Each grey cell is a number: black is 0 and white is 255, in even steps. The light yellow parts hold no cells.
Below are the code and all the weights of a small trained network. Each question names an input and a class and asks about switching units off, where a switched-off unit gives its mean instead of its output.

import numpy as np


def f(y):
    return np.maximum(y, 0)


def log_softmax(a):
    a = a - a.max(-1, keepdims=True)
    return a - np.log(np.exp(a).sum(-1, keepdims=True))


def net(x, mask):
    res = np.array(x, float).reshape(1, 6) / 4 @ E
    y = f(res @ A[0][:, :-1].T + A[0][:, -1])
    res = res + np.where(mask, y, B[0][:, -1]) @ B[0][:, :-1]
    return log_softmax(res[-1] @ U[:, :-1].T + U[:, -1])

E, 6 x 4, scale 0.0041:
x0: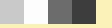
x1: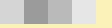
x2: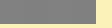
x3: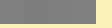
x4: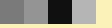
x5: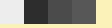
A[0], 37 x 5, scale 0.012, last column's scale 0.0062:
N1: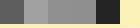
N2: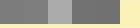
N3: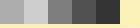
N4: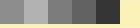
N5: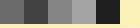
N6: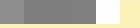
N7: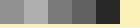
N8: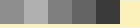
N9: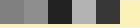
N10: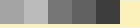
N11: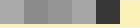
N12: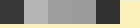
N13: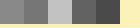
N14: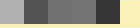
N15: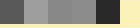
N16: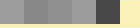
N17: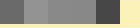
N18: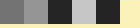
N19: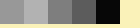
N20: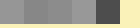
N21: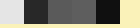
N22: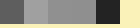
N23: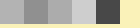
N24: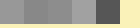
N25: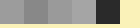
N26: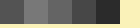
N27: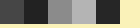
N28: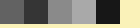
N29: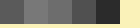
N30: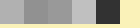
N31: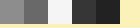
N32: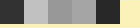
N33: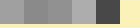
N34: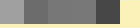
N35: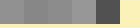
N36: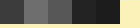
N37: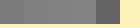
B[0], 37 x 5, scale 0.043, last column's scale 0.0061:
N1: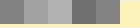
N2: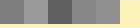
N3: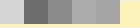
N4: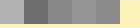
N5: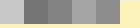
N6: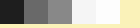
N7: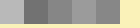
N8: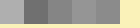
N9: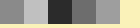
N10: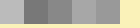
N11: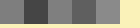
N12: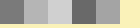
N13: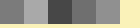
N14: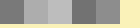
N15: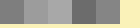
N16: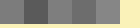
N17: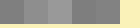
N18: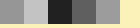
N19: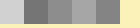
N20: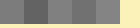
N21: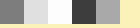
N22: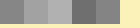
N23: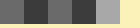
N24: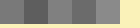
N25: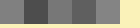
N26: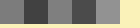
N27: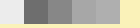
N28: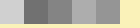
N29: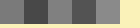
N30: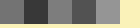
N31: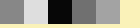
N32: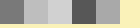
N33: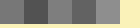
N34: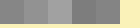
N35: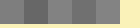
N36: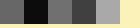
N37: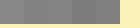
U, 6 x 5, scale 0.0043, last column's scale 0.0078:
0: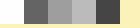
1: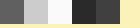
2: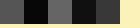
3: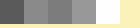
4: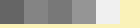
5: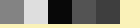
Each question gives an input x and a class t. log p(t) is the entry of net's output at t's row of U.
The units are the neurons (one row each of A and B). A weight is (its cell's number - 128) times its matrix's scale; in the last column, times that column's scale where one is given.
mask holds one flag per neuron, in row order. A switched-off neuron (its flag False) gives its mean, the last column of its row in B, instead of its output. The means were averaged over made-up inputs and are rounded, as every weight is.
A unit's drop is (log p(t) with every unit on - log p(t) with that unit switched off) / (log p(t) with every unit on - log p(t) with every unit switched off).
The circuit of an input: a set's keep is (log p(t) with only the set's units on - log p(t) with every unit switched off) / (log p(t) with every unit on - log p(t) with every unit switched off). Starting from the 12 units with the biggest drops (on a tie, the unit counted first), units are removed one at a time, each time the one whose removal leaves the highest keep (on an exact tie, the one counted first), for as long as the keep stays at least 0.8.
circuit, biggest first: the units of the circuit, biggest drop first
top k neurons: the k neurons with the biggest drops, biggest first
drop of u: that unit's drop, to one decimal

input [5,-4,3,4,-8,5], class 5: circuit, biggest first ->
[N31]
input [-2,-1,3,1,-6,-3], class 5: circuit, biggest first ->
[N31; N13]
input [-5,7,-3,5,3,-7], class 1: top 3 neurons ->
[N32; N12; N36]
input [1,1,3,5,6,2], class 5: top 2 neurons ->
[N9; N18]
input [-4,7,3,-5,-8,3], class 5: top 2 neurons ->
[N31; N13]
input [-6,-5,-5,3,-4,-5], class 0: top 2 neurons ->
[N27; N28]
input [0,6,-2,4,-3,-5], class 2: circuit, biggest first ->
[N23; N30]
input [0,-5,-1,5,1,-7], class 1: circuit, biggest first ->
[N32; N12]
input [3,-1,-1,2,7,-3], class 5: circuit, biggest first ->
[N18; N9]
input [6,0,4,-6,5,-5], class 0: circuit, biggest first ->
[N3; N10]
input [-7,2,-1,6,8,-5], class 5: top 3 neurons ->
[N18; N9; N3]
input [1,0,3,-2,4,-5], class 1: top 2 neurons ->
[N32; N12]
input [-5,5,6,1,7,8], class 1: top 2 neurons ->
[N21; N14]
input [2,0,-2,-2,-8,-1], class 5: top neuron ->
[N31]
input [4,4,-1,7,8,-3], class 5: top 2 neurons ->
[N18; N9]
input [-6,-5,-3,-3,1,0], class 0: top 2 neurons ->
[N27; N28]
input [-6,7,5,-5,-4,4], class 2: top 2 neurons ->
[N23; N30]
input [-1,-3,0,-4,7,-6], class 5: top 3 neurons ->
[N18; N9; N21]
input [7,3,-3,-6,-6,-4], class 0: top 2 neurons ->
[N3; N10]
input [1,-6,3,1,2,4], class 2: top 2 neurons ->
[N36; N26]
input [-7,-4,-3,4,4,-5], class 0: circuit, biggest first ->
[N27]
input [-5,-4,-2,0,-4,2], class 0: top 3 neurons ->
[N27; N28; N23]
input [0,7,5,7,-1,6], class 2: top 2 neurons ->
[N23; N30]
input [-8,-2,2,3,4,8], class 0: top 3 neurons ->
[N27; N28; N5]
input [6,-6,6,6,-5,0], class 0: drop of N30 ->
0.1
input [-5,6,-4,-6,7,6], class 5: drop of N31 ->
-0.3
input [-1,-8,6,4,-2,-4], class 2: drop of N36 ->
0.2
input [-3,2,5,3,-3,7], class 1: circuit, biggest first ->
[N21]
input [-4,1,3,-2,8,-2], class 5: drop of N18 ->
0.4
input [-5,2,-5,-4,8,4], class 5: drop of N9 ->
0.4
